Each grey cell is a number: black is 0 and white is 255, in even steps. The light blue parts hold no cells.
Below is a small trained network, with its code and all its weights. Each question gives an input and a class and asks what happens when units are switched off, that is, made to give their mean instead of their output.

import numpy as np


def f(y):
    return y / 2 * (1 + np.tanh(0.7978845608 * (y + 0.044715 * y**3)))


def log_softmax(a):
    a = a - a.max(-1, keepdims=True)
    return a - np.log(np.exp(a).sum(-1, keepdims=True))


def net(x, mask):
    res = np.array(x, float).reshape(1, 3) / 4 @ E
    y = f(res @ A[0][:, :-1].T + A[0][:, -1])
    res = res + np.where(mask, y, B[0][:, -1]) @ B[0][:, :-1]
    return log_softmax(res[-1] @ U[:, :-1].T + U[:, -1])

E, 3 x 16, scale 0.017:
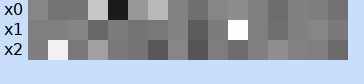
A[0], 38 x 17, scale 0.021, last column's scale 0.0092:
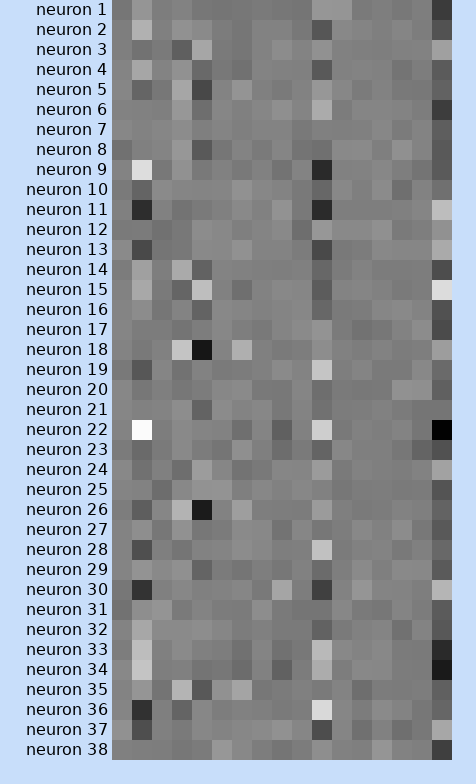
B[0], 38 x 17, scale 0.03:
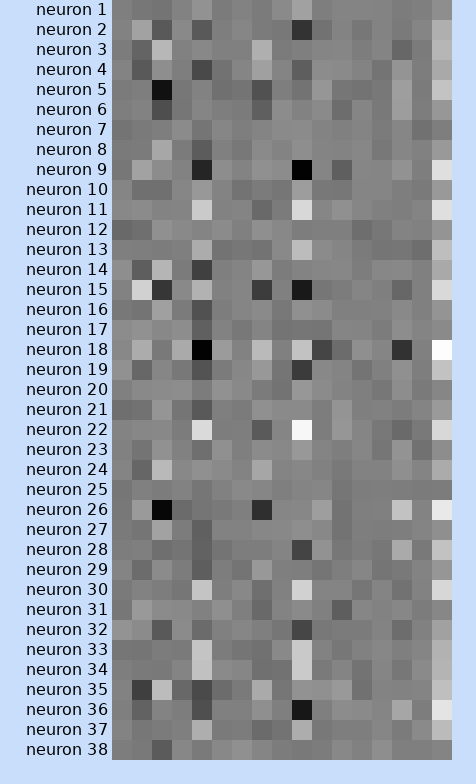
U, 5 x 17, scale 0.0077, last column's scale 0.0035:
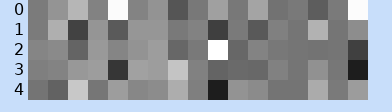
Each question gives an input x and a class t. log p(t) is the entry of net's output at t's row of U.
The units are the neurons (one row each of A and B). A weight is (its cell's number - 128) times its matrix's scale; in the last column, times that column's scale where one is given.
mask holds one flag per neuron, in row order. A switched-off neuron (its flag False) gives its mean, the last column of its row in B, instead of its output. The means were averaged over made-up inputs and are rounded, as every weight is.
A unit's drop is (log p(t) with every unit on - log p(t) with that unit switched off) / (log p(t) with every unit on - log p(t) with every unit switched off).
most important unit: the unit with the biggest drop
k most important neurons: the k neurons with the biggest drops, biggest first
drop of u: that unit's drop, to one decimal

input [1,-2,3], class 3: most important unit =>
neuron 26
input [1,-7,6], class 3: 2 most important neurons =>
[neuron 26; neuron 14]
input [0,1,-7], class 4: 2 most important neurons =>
[neuron 36; neuron 22]
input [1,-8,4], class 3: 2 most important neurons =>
[neuron 26; neuron 14]
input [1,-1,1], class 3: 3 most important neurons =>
[neuron 26; neuron 15; neuron 22]
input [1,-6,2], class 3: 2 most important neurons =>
[neuron 26; neuron 5]
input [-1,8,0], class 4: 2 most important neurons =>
[neuron 36; neuron 19]
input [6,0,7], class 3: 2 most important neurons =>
[neuron 9; neuron 11]
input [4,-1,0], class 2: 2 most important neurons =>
[neuron 9; neuron 36]
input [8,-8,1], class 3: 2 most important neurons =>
[neuron 9; neuron 22]
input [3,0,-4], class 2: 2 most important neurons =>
[neuron 9; neuron 15]
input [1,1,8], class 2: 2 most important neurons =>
[neuron 22; neuron 34]
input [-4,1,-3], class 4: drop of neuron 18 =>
0.1
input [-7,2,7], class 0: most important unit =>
neuron 22
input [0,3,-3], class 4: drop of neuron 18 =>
0.4
